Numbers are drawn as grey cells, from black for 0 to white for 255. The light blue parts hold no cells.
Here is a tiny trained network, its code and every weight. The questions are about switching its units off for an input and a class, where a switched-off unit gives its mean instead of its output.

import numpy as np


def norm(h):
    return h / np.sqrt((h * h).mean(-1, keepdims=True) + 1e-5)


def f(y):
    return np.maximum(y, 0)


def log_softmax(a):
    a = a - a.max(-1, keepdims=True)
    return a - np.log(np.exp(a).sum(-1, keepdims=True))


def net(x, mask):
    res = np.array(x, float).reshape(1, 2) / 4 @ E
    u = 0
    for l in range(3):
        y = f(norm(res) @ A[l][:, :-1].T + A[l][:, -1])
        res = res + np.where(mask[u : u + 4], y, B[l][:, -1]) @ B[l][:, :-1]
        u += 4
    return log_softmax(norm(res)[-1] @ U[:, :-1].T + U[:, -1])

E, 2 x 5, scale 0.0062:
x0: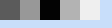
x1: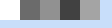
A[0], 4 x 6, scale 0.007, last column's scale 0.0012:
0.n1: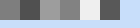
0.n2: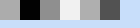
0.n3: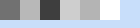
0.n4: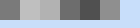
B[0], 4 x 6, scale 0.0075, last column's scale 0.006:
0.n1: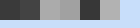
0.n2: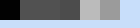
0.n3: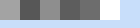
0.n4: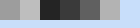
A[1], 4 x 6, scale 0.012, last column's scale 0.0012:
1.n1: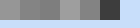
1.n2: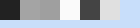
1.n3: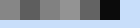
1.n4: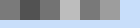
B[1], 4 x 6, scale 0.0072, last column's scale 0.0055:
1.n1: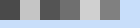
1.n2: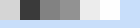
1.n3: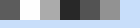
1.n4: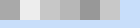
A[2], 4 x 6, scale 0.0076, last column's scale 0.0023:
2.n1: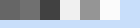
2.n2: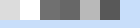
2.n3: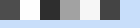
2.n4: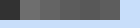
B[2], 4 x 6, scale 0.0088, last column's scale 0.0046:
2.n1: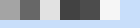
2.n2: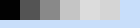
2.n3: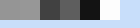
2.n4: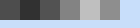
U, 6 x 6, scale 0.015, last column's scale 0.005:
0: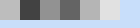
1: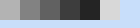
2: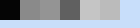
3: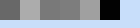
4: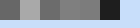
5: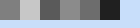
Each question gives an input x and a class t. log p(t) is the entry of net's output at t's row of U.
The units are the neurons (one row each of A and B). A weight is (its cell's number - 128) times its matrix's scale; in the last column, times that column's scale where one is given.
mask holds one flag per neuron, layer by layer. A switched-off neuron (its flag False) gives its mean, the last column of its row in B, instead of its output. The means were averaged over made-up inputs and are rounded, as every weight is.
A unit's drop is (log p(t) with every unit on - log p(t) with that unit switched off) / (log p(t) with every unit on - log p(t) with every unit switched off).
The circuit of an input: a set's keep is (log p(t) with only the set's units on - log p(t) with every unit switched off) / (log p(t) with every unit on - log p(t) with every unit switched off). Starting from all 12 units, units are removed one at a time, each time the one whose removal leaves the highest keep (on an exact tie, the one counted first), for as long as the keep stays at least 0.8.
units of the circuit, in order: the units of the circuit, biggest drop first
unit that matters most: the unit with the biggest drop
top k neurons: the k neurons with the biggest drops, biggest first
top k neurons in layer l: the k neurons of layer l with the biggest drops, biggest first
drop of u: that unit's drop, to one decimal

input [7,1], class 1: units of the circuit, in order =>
[2.n3]
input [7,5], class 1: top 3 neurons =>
[1.n2, 2.n3, 0.n2]
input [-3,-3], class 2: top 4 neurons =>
[0.n1, 0.n4, 0.n3, 2.n3]
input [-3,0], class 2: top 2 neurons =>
[0.n3, 0.n1]
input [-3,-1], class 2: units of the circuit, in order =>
[0.n3, 0.n4, 2.n2]
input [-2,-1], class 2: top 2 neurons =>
[0.n1, 0.n3]
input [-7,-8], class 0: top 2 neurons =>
[1.n2, 2.n3]
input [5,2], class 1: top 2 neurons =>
[0.n2, 1.n2]
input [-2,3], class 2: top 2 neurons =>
[2.n2, 0.n3]
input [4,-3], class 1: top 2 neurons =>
[2.n3, 0.n3]
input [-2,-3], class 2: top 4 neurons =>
[0.n1, 0.n4, 2.n2, 0.n3]
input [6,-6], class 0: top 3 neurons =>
[1.n2, 0.n4, 0.n2]
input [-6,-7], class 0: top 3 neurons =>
[1.n2, 0.n3, 2.n3]
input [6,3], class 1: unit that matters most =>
1.n2
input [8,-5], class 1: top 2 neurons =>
[2.n3, 2.n1]
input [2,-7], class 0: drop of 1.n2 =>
0.9
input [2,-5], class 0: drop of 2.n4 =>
0.0
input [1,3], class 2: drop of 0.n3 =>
0.1
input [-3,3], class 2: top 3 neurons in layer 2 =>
[2.n2, 2.n3, 2.n1]
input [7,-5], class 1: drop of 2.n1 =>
0.2
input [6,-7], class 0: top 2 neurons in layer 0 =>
[0.n4, 0.n2]
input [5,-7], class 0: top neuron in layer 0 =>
[0.n4]
